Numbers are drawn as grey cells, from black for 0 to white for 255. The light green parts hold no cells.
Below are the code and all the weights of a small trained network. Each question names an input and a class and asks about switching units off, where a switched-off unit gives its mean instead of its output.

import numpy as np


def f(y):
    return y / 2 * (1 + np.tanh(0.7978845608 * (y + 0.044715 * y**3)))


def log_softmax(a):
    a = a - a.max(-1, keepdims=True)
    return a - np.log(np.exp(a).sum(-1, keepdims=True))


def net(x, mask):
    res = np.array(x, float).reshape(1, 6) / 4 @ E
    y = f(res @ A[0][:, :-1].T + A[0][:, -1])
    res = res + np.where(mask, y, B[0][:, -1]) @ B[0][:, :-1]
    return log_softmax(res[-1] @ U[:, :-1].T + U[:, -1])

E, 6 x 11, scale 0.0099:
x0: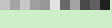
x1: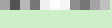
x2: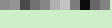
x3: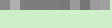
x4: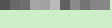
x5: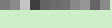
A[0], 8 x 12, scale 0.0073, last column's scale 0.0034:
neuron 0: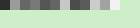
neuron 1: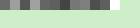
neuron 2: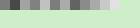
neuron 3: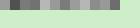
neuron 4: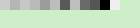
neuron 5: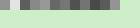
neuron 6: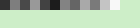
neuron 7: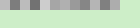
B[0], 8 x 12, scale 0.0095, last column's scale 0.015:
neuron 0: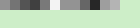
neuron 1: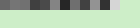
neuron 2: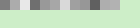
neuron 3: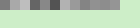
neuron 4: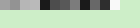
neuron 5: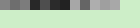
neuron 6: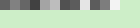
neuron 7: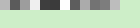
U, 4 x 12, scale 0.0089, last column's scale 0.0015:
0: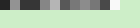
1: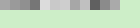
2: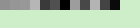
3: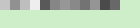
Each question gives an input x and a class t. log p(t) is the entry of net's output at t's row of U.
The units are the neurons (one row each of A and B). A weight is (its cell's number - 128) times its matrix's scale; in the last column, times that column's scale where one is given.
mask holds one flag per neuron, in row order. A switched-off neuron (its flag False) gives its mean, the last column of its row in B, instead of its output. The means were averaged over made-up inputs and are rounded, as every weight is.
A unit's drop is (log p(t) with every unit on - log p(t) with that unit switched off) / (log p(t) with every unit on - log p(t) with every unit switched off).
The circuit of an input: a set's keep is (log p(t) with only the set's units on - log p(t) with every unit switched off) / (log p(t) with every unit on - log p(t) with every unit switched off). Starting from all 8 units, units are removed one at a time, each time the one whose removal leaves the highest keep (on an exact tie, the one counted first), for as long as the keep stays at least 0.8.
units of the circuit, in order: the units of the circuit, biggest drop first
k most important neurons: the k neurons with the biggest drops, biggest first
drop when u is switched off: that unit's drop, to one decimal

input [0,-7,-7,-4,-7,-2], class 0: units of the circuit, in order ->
[neuron 6]
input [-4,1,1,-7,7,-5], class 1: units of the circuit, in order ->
[neuron 1; neuron 4]
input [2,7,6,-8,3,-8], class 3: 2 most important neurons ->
[neuron 7; neuron 6]
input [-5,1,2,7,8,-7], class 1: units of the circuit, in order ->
[neuron 1; neuron 4]
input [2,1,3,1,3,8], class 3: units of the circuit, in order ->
[neuron 1; neuron 6]
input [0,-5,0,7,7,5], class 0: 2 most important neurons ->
[neuron 4; neuron 7]
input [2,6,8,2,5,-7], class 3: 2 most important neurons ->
[neuron 7; neuron 6]
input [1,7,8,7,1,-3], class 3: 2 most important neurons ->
[neuron 7; neuron 6]
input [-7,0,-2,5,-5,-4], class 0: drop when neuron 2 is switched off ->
-0.1
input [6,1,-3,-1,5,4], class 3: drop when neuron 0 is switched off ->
-0.1
